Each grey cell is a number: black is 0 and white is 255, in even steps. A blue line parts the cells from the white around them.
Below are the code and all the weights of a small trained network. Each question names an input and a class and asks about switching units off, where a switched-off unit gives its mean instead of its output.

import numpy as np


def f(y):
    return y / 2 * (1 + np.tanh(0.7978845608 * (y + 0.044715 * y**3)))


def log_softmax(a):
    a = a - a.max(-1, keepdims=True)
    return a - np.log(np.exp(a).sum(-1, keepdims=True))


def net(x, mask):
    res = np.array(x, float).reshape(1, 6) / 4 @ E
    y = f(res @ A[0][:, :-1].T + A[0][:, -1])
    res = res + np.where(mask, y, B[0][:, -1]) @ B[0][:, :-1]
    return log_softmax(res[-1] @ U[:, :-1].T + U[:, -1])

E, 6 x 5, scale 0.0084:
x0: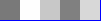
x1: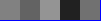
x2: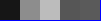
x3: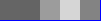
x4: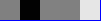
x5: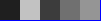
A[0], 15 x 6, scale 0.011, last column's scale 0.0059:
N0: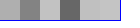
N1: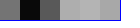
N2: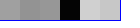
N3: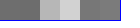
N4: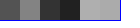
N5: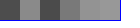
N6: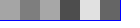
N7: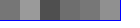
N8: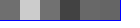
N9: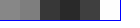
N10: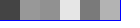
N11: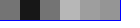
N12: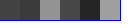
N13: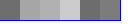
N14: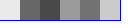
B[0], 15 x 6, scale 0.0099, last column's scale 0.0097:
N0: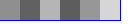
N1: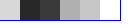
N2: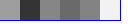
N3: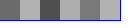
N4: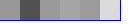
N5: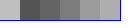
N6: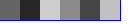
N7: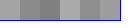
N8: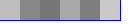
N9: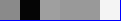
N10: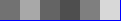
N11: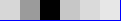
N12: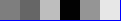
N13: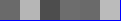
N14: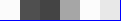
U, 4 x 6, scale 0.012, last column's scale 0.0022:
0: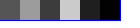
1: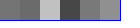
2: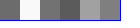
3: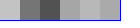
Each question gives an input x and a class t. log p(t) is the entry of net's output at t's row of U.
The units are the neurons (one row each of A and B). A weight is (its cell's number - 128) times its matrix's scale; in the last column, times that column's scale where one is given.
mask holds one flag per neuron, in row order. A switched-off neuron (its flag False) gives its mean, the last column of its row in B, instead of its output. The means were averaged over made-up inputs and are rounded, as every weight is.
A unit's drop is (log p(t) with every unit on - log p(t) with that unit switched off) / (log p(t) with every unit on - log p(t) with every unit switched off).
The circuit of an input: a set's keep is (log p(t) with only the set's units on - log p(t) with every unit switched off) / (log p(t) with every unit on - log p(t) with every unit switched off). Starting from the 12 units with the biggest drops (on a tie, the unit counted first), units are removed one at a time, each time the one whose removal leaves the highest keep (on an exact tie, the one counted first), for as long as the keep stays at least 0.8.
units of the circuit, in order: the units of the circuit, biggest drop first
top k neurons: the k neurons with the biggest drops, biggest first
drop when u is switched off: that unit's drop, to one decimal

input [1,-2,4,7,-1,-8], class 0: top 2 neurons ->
(N14; N3)
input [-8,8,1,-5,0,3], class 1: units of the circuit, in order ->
(N12)
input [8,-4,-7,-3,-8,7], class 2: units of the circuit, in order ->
(N1; N14)
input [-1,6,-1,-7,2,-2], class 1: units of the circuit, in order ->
(N11; N1)
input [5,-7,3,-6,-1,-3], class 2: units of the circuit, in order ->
(N9; N1; N14)
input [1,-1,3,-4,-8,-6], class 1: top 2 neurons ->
(N11; N1)
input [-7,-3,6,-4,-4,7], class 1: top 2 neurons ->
(N12; N11)
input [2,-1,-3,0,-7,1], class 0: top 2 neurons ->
(N1; N12)
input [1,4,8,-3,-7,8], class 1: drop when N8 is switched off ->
-0.1
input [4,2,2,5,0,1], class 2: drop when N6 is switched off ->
0.0
